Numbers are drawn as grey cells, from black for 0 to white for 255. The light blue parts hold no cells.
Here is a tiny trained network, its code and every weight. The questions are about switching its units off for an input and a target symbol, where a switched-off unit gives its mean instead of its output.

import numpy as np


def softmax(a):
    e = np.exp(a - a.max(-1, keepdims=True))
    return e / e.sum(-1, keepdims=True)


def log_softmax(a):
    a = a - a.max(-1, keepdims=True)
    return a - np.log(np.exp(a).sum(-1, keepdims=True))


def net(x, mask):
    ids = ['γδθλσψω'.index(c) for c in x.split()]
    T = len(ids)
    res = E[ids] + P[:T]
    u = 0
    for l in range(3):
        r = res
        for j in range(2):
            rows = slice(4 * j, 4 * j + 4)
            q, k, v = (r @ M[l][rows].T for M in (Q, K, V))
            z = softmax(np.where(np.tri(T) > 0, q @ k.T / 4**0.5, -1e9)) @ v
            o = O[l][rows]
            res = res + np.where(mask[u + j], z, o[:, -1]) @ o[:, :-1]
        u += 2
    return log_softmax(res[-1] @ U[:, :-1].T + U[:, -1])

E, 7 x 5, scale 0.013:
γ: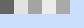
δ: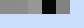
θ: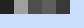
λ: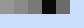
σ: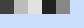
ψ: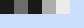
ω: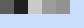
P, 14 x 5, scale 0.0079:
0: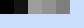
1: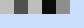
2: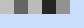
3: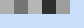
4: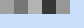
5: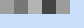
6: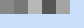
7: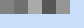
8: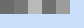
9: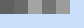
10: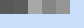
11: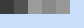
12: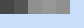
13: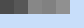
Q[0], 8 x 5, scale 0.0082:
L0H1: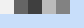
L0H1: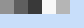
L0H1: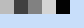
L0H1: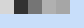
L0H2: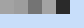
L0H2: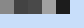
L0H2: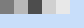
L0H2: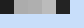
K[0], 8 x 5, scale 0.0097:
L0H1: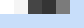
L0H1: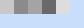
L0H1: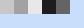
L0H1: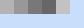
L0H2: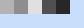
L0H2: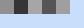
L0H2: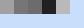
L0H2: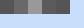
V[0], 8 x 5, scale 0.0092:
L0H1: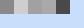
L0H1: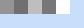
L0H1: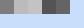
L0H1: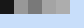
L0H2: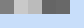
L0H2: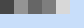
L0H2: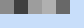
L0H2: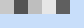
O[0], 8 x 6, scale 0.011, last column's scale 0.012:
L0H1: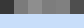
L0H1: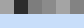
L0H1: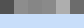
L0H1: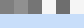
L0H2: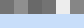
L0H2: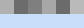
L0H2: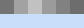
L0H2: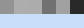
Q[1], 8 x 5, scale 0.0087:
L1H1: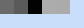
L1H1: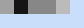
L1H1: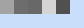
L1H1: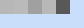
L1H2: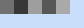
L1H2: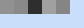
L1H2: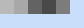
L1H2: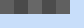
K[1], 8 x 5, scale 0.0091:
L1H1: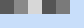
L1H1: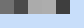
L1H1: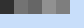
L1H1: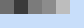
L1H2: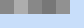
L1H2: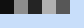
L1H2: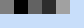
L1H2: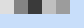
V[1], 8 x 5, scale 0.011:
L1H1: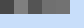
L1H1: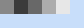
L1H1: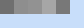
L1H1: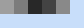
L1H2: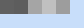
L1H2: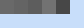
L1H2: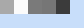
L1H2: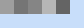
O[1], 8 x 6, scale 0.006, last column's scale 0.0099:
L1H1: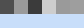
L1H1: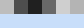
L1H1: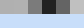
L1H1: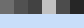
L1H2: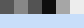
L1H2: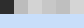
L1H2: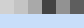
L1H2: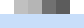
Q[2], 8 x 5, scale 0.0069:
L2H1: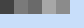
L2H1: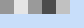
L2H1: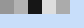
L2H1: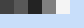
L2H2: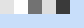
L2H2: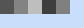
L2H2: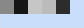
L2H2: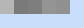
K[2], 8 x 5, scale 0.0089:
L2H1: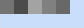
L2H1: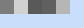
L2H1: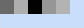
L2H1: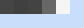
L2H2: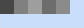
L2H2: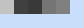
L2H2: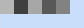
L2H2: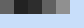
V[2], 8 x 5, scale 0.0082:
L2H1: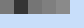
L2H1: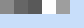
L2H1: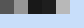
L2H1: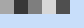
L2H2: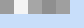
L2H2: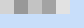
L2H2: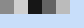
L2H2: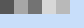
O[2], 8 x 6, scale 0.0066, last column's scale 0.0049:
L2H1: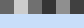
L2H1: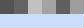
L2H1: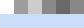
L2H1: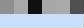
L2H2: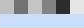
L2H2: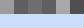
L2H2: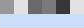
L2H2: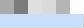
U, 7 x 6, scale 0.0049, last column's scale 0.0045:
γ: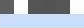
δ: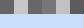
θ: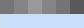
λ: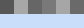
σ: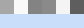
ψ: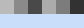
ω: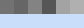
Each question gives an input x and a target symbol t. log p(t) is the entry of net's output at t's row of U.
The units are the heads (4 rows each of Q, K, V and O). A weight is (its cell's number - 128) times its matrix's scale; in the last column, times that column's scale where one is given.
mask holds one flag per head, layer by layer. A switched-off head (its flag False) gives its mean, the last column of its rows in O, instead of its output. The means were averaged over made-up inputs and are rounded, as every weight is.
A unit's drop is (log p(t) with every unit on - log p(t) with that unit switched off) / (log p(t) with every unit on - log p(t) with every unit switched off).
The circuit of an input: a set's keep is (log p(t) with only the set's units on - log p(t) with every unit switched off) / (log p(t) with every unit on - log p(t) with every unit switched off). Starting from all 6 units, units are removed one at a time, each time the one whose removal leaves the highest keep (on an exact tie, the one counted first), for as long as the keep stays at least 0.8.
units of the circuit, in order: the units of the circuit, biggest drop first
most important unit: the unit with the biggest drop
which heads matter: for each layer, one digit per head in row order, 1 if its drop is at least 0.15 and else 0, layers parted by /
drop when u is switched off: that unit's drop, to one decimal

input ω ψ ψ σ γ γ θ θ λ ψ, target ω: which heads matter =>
11 / 10 / 01
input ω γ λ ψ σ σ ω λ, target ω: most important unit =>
L0H2
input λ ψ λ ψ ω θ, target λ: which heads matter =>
10 / 11 / 11
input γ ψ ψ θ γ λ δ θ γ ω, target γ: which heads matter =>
11 / 11 / 01
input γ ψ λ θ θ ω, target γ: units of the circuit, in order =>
(L2H2 L1H2 L0H1 L1H1)
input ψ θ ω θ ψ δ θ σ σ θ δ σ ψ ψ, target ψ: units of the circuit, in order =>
(L0H1 L0H2)
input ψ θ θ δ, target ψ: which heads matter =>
11 / 00 / 00
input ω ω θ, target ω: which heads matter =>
11 / 10 / 01
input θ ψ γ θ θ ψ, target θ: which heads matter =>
11 / 11 / 11
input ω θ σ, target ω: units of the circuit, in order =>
(L0H2 L2H2 L0H1 L1H1)
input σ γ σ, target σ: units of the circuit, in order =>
(L0H2 L2H2 L0H1)
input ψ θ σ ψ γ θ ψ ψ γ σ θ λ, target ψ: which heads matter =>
10 / 00 / 00
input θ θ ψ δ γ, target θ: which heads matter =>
11 / 11 / 11
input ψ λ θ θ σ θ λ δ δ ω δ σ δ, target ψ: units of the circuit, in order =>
(L0H1)
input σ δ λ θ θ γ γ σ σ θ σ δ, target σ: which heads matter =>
11 / 10 / 11
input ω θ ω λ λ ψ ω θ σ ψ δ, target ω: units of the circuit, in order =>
(L0H2 L2H2 L1H1 L0H1)
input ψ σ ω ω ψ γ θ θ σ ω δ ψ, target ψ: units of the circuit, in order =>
(L0H1 L0H2)
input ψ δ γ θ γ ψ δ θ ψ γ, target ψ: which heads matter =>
11 / 01 / 11
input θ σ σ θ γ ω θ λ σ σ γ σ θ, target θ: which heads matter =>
10 / 11 / 11
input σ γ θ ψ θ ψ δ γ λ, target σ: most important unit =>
L0H2
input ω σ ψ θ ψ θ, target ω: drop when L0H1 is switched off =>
0.3
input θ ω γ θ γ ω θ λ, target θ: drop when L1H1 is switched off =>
0.4
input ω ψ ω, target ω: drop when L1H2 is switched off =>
0.0
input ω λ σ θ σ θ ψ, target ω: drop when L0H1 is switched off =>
0.1
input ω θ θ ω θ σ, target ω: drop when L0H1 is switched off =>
0.4
